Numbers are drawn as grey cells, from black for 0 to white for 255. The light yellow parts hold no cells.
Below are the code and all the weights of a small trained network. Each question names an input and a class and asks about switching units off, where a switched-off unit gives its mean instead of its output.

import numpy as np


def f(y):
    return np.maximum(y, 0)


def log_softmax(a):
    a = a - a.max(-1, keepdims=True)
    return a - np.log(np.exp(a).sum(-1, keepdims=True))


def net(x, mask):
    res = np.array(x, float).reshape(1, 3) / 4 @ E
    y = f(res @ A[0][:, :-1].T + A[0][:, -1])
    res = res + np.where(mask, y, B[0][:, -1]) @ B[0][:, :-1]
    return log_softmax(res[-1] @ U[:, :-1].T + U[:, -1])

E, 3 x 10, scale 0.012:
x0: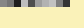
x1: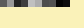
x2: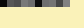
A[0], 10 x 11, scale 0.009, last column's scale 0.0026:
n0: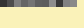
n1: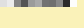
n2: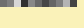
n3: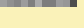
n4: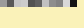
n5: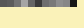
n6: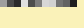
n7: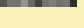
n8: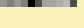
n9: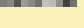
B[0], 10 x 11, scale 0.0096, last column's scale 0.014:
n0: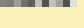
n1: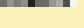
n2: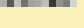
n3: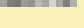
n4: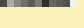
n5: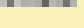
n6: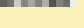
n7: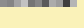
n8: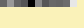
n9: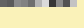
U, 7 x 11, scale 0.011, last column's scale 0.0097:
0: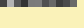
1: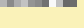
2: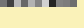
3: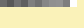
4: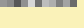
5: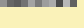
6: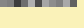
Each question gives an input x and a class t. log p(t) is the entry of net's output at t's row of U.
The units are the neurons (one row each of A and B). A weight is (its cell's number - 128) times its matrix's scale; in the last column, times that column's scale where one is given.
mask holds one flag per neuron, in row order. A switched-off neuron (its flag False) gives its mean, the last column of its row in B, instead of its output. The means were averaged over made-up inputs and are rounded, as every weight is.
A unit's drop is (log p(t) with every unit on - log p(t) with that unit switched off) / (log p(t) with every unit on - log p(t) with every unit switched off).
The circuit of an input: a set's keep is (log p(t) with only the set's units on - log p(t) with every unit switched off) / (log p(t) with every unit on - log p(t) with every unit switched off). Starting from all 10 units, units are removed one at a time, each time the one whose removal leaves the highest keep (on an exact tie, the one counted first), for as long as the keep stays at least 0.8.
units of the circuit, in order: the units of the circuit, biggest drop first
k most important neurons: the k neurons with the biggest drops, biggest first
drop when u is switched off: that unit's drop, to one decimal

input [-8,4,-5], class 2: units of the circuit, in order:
(n2)
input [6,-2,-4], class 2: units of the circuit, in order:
(n6; n9)
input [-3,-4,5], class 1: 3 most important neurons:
(n5; n7; n9)
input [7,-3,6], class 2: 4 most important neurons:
(n6; n9; n1; n3)
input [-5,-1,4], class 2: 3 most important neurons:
(n2; n1; n3)
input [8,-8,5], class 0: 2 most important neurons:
(n8; n4)
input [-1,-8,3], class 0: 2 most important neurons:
(n4; n8)
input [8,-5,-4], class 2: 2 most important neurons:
(n6; n9)
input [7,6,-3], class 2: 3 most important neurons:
(n9; n6; n4)
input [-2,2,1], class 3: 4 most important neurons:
(n4; n8; n6; n9)
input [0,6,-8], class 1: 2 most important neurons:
(n4; n8)
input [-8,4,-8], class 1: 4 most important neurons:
(n1; n6; n9; n3)
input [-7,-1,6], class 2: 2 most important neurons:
(n2; n1)
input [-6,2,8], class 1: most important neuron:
(n0)
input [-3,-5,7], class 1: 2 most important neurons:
(n5; n7)
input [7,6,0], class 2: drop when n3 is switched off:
0.0
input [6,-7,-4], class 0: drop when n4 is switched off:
0.4
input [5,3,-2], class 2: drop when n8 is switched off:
0.2
